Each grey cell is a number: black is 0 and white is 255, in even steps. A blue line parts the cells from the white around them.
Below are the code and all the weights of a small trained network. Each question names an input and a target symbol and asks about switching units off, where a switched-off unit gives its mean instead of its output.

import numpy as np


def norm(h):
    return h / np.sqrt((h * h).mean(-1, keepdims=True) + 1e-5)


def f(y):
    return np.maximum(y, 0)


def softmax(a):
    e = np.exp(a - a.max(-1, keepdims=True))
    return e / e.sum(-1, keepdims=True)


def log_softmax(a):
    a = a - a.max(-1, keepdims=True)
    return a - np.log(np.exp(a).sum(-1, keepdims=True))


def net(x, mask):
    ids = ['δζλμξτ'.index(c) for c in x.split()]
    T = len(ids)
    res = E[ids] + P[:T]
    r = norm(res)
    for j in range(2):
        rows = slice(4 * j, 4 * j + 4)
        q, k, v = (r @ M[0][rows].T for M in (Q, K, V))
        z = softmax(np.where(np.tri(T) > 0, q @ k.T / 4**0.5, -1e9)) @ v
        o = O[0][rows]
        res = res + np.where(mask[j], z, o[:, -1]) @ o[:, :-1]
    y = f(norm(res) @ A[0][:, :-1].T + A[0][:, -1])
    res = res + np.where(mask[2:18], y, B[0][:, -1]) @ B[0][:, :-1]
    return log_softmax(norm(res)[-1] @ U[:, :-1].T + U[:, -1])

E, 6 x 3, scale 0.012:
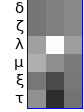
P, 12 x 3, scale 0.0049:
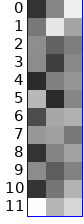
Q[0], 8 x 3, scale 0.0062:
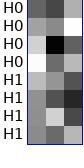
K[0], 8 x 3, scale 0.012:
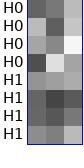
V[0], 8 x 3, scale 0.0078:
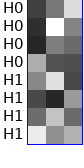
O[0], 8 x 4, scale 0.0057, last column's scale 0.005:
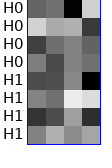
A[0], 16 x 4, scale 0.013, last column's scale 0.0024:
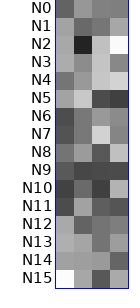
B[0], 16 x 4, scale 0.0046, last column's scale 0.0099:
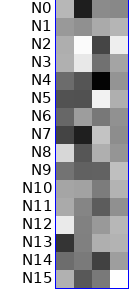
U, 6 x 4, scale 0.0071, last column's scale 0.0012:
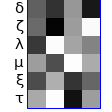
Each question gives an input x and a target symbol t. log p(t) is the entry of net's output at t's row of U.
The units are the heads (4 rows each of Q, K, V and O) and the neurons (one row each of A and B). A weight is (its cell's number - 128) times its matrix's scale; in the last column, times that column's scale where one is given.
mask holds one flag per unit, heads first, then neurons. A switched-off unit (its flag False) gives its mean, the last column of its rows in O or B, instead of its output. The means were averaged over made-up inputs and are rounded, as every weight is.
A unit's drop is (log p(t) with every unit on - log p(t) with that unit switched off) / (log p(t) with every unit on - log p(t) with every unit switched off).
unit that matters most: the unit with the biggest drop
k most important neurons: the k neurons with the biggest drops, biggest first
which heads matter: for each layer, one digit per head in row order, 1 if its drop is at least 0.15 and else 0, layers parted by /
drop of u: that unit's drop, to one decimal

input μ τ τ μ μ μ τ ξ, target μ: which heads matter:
01
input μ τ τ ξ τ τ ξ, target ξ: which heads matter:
10
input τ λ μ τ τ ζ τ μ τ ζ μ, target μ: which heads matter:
01
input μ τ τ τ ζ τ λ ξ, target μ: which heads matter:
10
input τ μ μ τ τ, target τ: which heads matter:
00
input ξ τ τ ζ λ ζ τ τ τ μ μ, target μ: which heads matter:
01
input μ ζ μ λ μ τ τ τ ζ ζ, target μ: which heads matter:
10
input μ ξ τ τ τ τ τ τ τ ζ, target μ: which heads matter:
11
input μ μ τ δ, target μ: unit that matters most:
H0
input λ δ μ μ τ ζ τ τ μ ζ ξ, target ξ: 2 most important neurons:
N15; N5
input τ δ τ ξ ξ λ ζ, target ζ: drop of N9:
0.0
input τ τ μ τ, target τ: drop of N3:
-0.1
